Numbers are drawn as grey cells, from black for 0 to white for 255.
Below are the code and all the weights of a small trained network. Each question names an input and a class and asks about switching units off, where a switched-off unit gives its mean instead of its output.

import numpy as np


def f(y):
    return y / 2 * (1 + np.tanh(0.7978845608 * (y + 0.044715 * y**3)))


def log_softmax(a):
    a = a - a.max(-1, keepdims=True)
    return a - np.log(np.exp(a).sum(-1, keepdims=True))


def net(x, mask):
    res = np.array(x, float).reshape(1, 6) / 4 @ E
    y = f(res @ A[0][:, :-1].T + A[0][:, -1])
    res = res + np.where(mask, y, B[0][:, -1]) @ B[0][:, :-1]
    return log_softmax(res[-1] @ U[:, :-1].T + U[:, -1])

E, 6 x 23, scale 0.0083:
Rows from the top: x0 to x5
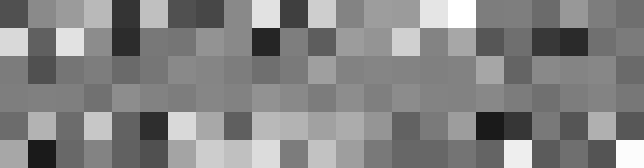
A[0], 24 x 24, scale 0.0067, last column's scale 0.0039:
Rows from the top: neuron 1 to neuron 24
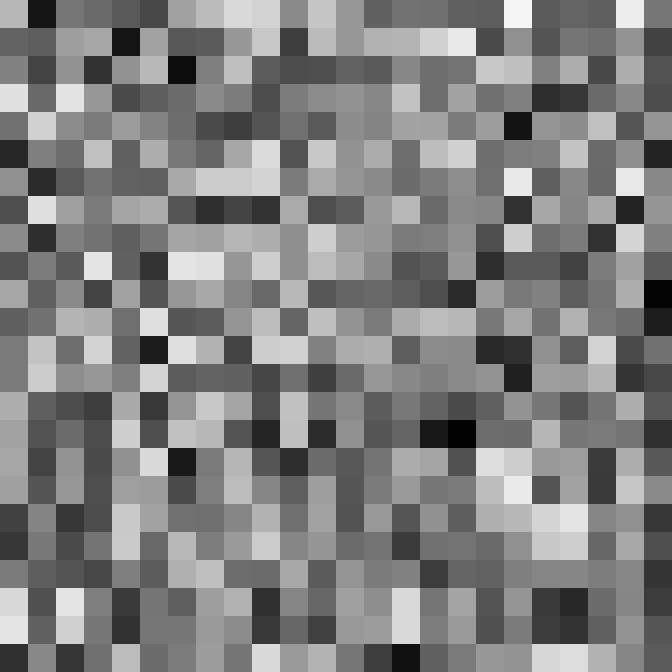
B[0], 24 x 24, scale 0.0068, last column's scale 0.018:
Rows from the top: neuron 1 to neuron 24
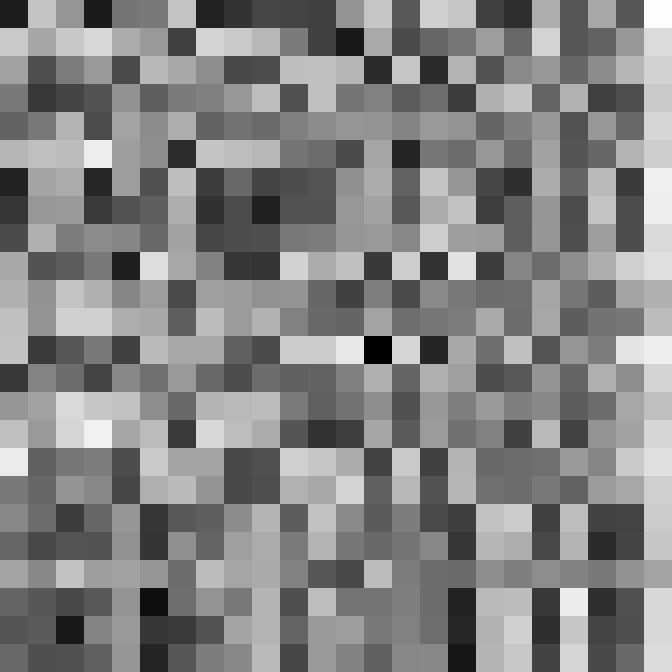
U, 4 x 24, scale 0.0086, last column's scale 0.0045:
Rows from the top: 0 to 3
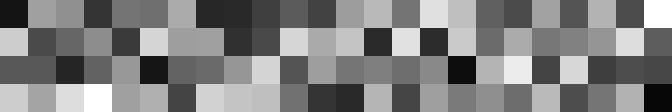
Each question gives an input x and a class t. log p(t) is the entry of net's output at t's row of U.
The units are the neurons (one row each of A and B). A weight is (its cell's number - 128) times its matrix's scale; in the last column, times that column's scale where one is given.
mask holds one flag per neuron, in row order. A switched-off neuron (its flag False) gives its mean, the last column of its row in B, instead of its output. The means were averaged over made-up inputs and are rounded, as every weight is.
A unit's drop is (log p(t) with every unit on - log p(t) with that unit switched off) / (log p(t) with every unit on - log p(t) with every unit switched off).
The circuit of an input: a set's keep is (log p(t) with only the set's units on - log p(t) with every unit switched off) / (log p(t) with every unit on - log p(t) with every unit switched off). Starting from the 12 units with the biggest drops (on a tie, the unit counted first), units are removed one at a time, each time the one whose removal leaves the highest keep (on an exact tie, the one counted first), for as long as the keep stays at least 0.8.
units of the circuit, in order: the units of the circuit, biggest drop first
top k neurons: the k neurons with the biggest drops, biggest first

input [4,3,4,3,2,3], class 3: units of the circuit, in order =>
(neuron 2)
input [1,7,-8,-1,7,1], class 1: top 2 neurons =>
(neuron 10; neuron 13)
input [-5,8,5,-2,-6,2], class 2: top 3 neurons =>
(neuron 22; neuron 23; neuron 4)
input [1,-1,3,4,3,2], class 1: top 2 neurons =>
(neuron 8; neuron 10)
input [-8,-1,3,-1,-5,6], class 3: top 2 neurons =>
(neuron 16; neuron 15)
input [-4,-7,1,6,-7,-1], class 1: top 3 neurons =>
(neuron 3; neuron 17; neuron 18)
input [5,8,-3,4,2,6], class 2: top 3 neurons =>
(neuron 22; neuron 23; neuron 4)
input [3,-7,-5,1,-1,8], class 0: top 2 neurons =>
(neuron 1; neuron 7)
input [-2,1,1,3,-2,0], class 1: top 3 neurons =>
(neuron 2; neuron 6; neuron 12)
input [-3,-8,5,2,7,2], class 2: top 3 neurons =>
(neuron 24; neuron 20; neuron 17)
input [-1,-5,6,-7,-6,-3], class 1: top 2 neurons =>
(neuron 17; neuron 3)
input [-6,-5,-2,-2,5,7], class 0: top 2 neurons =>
(neuron 1; neuron 7)
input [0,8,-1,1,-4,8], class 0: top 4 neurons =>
(neuron 1; neuron 7; neuron 9; neuron 18)
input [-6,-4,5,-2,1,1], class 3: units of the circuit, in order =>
(neuron 16)
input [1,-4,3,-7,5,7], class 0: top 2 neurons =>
(neuron 1; neuron 7)
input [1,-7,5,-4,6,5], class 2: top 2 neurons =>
(neuron 24; neuron 20)
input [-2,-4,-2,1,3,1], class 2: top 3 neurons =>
(neuron 17; neuron 24; neuron 3)
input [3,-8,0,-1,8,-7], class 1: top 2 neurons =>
(neuron 13; neuron 1)
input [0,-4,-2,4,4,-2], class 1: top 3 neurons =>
(neuron 13; neuron 22; neuron 23)
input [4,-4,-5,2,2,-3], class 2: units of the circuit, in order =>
(neuron 1)
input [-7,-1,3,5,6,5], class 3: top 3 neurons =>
(neuron 16; neuron 15; neuron 21)
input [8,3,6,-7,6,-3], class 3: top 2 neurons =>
(neuron 2; neuron 6)
